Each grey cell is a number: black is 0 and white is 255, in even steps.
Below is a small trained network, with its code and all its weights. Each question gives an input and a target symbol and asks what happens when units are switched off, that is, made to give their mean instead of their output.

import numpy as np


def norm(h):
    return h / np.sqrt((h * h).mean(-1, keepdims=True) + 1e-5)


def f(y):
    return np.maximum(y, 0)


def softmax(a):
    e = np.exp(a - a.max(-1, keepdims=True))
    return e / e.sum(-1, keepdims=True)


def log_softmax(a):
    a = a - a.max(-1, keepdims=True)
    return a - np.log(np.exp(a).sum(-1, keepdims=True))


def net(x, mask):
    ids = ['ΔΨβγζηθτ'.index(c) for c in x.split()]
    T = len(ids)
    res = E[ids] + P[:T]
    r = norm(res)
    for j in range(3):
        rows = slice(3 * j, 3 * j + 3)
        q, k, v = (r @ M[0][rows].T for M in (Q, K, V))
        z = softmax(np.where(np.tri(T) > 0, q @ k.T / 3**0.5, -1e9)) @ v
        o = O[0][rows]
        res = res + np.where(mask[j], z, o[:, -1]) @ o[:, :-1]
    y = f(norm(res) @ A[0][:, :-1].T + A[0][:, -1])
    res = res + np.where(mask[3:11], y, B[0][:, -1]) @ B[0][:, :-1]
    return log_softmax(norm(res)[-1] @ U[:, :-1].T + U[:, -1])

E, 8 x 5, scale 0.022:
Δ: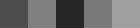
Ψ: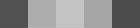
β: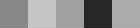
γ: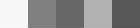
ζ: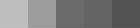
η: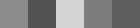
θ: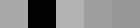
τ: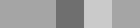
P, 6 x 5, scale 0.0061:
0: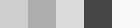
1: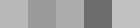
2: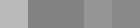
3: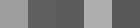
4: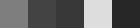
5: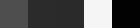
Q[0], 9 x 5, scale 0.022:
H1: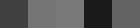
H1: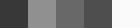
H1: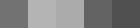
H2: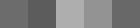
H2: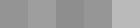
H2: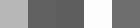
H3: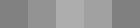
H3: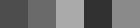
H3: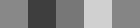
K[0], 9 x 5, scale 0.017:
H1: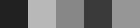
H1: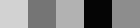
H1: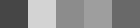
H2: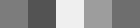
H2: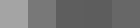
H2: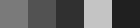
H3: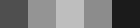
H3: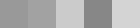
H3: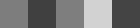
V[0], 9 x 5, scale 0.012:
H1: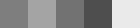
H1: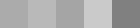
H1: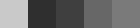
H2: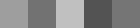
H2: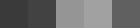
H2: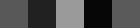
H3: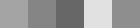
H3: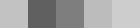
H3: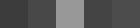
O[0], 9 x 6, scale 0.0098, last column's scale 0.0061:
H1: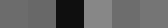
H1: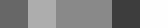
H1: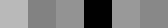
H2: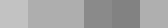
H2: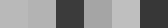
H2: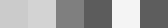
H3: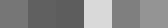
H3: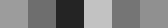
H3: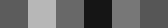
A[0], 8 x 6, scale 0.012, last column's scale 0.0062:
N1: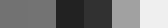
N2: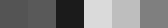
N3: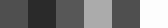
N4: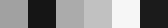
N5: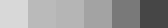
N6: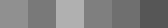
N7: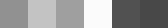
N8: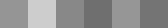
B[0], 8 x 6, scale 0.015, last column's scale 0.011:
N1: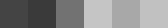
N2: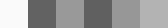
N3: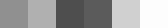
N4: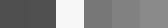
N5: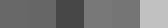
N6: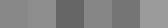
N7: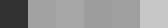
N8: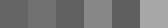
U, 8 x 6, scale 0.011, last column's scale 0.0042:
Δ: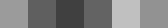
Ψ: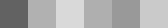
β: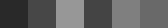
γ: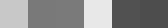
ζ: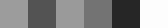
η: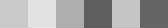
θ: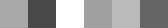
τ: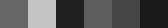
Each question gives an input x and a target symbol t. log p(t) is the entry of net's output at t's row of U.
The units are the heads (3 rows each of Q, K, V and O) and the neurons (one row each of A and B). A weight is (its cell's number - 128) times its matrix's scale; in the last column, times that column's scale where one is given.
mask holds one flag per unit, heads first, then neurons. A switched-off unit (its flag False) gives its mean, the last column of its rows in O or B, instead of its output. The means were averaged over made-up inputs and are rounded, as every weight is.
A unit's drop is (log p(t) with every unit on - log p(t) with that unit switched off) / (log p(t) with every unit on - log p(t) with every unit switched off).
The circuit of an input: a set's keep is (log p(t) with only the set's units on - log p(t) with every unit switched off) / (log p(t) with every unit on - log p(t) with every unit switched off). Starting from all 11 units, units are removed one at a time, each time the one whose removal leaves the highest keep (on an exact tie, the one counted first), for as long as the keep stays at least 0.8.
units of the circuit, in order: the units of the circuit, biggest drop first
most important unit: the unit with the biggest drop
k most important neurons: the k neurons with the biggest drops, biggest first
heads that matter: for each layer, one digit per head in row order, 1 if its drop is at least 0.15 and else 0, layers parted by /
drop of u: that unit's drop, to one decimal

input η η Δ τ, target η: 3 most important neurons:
[N2; N3; N1]
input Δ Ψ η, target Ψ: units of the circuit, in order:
[H1; N7]
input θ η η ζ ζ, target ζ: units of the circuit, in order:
[H1; N3]
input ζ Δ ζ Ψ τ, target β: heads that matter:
011
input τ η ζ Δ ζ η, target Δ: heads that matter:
111
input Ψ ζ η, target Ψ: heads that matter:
100
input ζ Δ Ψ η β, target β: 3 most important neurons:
[N3; N1; N7]
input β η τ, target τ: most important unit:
N3
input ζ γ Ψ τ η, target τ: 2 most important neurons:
[N5; N8]
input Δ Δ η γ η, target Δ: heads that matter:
101
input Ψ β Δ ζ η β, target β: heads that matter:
111
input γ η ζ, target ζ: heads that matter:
100
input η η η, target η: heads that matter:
011
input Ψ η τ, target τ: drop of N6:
0.0
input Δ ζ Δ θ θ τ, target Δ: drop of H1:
0.4
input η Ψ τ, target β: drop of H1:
-0.1
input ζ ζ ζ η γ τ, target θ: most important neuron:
[N2]
